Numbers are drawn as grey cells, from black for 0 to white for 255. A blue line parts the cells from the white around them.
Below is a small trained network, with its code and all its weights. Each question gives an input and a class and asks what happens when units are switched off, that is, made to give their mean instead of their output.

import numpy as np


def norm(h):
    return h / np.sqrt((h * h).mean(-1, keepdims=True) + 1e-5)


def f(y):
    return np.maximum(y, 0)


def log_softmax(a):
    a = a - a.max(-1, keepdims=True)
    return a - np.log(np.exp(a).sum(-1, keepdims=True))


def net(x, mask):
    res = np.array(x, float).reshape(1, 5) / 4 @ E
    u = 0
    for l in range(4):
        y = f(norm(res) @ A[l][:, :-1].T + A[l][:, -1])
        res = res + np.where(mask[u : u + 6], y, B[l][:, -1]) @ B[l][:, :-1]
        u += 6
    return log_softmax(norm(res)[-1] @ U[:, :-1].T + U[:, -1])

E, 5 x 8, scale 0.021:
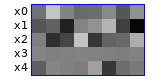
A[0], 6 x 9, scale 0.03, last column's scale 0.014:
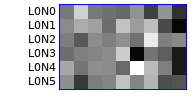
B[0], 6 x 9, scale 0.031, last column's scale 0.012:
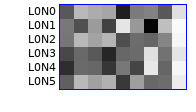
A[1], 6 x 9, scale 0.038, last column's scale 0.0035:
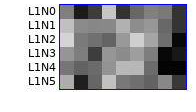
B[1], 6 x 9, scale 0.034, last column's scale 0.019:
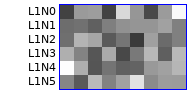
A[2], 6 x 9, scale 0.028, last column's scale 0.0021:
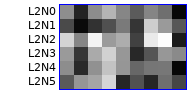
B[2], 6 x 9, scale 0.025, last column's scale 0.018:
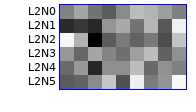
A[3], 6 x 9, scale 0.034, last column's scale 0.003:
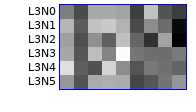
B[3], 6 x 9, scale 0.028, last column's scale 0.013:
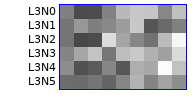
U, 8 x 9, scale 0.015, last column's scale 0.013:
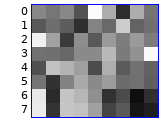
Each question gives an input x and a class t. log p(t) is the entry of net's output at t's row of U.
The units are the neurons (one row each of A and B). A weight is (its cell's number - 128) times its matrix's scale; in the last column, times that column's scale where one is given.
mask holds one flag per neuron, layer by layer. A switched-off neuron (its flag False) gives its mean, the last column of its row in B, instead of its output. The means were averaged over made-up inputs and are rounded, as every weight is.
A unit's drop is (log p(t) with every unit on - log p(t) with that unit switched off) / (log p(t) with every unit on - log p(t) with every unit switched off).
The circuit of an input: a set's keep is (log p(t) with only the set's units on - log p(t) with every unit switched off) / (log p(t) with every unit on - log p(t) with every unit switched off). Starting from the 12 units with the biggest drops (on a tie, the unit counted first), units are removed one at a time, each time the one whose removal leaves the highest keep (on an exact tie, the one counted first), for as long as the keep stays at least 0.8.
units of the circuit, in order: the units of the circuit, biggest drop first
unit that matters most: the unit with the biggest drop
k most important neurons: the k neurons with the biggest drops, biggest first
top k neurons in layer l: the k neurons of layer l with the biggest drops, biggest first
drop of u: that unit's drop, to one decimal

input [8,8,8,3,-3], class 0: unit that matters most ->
L1N0
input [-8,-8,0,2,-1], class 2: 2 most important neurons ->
(L2N2, L0N0)
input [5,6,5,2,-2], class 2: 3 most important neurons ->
(L1N3, L1N4, L0N2)
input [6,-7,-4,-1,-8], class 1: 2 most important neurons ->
(L0N4, L0N5)
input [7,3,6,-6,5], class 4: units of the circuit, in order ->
(L0N0, L2N1)
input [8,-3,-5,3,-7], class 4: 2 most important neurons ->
(L0N0, L0N3)
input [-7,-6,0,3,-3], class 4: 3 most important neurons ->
(L0N2, L1N4, L2N5)
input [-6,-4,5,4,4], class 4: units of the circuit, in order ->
(L0N2, L2N1)
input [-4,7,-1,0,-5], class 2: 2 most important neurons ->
(L0N3, L1N4)
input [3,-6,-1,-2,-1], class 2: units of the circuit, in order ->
(L2N2, L1N0)
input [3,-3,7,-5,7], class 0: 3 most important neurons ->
(L1N0, L0N4, L0N1)
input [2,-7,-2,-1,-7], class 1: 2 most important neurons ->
(L0N4, L1N4)
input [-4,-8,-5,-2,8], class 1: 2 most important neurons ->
(L0N3, L1N4)
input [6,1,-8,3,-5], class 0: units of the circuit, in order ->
(L0N1)
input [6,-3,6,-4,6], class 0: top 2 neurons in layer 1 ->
(L1N0, L1N3)
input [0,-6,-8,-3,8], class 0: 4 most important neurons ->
(L0N1, L0N4, L1N3, L1N4)
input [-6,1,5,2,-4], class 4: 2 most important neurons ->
(L0N5, L0N2)
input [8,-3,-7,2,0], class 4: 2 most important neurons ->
(L0N0, L1N0)
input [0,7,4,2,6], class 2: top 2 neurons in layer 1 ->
(L1N4, L1N3)
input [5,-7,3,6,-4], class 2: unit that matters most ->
L2N2
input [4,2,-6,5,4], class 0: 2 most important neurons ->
(L0N1, L0N4)
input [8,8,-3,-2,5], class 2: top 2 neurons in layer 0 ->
(L0N2, L0N4)
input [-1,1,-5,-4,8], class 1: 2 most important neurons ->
(L0N3, L1N0)
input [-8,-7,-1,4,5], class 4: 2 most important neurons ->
(L0N2, L1N4)
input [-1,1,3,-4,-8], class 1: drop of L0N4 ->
1.7
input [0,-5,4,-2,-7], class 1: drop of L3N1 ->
0.0
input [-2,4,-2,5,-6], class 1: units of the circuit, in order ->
(L0N4)
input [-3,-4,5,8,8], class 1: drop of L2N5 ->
0.1
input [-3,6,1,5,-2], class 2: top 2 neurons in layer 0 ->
(L0N2, L0N0)
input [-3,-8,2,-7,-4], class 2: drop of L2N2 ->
0.7
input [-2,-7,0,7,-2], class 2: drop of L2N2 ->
0.6
